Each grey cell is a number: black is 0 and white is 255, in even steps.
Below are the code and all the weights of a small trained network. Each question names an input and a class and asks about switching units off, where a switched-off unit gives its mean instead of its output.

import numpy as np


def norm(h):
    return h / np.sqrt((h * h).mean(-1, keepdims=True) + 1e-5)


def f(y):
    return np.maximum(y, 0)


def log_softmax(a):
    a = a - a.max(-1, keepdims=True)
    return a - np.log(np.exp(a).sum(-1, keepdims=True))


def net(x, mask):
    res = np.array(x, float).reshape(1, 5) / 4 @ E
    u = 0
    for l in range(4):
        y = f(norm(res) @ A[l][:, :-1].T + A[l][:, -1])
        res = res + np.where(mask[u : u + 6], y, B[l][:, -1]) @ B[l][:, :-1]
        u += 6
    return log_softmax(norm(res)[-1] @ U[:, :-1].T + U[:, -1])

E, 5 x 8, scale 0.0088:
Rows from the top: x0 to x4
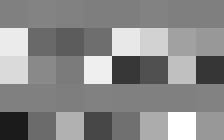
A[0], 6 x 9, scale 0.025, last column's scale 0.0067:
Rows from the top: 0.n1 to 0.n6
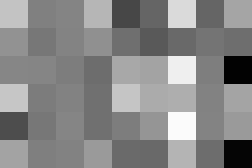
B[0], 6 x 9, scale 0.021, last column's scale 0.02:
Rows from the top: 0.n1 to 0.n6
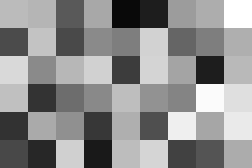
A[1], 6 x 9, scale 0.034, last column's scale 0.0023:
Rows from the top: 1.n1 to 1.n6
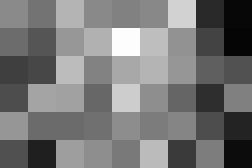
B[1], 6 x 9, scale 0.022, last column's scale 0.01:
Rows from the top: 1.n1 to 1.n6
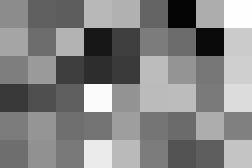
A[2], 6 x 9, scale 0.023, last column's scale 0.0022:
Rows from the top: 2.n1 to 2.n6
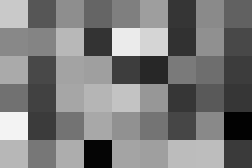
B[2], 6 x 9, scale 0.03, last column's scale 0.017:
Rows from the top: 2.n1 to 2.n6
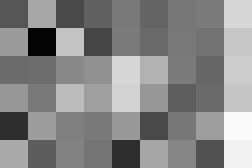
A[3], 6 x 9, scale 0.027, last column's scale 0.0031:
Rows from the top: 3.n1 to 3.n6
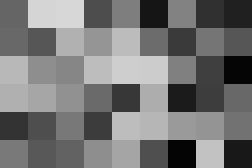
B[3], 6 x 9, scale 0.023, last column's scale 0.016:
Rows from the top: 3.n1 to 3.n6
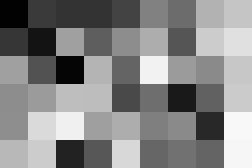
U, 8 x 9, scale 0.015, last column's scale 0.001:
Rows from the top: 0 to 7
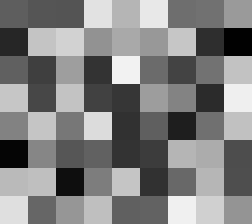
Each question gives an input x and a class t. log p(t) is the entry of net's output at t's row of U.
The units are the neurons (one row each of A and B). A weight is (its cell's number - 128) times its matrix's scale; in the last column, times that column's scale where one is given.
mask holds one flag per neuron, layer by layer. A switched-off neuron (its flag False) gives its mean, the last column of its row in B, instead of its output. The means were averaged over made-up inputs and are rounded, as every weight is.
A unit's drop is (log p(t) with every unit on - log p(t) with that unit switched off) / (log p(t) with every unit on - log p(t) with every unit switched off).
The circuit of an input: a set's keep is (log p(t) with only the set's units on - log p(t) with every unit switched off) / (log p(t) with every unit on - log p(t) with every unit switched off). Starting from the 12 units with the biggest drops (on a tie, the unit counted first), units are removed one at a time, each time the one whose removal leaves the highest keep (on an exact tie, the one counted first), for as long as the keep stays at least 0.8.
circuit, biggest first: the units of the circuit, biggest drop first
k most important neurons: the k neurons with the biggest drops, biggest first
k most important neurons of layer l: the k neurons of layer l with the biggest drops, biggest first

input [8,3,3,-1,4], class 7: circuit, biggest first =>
0.n1
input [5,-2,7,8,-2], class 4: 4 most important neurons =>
0.n1; 0.n5; 0.n4; 2.n5
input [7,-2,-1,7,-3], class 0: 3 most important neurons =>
0.n1; 0.n4; 0.n5
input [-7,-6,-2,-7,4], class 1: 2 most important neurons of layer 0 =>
0.n1; 0.n4
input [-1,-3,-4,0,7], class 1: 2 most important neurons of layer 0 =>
0.n1; 0.n5
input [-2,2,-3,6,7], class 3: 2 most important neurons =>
0.n1; 0.n5
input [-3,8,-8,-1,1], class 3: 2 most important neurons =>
0.n1; 2.n6
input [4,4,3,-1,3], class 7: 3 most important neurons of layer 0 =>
0.n1; 0.n4; 0.n5
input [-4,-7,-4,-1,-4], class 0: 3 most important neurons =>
0.n1; 0.n5; 0.n4
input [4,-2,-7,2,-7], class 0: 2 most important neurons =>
0.n4; 0.n1
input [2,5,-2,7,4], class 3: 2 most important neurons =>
0.n1; 0.n4
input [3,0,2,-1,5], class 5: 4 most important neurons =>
0.n4; 0.n5; 0.n1; 3.n1
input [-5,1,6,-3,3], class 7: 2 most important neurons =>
0.n1; 2.n5
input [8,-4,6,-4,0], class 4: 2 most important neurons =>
0.n5; 0.n1
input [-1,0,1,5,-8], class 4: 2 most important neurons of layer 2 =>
2.n5; 2.n3
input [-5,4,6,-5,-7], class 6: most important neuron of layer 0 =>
0.n5
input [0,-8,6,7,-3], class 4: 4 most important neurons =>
0.n5; 0.n4; 0.n2; 2.n5
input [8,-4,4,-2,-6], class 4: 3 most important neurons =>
0.n2; 0.n4; 0.n5
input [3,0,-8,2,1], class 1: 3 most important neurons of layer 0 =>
0.n4; 0.n1; 0.n3
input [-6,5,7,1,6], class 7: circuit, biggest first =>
0.n1
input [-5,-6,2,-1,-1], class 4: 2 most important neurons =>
0.n5; 0.n2
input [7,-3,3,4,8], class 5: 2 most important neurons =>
0.n5; 0.n4
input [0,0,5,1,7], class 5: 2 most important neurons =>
0.n1; 0.n4
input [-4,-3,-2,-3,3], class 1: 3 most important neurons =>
0.n1; 0.n4; 3.n5
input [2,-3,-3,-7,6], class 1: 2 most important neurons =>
0.n1; 0.n5
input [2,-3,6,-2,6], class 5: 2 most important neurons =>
0.n1; 0.n5
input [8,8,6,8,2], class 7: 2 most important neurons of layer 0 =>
0.n4; 0.n1
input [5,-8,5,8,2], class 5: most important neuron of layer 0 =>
0.n4
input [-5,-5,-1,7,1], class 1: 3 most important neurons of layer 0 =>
0.n4; 0.n1; 0.n3
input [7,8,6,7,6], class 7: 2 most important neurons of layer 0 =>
0.n1; 0.n4
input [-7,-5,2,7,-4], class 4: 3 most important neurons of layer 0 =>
0.n2; 0.n5; 0.n4
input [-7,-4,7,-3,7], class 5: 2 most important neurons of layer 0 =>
0.n1; 0.n5
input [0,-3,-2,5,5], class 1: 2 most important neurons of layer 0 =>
0.n1; 0.n5
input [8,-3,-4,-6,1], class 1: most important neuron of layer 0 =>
0.n4
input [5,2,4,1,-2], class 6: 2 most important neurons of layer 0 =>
0.n1; 0.n5
